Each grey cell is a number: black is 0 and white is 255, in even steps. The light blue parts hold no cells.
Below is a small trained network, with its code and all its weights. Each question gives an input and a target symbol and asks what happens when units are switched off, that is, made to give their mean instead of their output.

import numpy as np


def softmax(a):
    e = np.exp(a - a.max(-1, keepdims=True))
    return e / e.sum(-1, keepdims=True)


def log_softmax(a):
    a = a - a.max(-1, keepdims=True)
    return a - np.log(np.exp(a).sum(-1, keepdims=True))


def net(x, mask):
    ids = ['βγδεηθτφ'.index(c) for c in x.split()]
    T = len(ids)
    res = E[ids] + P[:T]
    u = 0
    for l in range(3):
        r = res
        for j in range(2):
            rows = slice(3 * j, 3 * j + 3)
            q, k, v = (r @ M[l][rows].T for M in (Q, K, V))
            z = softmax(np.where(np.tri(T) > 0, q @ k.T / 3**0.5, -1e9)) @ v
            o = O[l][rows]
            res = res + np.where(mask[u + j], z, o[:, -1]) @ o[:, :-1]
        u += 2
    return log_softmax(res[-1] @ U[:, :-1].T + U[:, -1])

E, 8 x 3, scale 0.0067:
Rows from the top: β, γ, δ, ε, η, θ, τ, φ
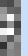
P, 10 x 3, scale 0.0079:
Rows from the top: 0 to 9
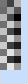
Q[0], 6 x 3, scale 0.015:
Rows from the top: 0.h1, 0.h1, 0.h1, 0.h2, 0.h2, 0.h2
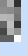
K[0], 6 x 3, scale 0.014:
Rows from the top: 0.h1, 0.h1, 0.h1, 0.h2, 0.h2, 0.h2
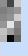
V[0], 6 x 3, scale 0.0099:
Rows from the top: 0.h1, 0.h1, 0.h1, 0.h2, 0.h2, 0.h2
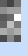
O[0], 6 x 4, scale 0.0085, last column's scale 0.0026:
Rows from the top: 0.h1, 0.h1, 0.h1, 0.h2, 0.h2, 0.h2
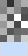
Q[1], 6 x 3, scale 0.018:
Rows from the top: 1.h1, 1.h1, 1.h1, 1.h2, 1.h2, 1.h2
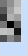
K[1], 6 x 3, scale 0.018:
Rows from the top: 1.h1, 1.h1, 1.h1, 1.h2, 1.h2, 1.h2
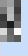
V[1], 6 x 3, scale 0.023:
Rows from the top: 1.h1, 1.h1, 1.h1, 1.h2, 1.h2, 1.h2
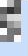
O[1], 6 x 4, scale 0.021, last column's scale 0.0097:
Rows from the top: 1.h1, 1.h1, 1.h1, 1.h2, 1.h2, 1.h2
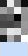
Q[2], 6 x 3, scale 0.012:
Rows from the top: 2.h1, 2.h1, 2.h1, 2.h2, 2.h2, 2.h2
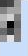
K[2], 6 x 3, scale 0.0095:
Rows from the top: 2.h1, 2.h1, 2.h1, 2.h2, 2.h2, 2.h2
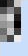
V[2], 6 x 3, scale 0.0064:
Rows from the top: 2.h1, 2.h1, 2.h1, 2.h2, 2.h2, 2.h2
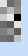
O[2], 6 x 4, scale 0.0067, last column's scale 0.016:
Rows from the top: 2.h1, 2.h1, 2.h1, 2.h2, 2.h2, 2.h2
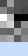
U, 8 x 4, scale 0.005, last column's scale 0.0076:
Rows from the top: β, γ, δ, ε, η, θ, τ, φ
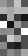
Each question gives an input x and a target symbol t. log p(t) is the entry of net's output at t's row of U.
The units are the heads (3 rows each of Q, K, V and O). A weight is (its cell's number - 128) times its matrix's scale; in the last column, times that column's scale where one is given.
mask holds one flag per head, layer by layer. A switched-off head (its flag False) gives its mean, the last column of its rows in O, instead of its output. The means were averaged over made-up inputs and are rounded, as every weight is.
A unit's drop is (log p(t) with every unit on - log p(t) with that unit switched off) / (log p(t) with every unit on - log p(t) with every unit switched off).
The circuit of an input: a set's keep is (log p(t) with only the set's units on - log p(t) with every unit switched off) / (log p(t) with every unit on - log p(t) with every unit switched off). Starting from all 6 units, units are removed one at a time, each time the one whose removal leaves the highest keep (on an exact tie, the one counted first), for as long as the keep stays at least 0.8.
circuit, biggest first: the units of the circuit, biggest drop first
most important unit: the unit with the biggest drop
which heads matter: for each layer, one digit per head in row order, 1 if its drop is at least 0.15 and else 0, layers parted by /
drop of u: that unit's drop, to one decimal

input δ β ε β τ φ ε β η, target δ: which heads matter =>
10 / 10 / 00
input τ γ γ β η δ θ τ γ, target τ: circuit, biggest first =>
[0.h1; 1.h2; 1.h1]
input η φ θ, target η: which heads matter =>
10 / 11 / 10
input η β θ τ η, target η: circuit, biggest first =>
[2.h1; 1.h1]
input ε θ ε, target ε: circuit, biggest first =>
[1.h2]
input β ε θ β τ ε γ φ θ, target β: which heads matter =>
11 / 11 / 10
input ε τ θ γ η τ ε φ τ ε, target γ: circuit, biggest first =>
[1.h2; 1.h1]
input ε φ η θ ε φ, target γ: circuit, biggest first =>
[1.h2; 1.h1]
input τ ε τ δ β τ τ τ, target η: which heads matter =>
01 / 11 / 10
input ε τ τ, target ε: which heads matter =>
00 / 11 / 00
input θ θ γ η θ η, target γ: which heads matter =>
01 / 01 / 00
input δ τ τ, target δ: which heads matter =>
10 / 10 / 00
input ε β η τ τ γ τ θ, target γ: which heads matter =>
10 / 11 / 00
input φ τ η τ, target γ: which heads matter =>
00 / 01 / 00
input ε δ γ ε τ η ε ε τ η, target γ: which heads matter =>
01 / 11 / 00
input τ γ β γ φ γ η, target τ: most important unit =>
0.h1
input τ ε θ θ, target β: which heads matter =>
11 / 11 / 11
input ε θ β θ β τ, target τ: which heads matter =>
01 / 11 / 00
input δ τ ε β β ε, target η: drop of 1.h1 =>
0.8
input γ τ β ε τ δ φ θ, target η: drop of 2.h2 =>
0.1
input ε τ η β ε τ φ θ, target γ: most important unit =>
1.h2
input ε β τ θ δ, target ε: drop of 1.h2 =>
0.3
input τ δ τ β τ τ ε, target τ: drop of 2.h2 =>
0.0
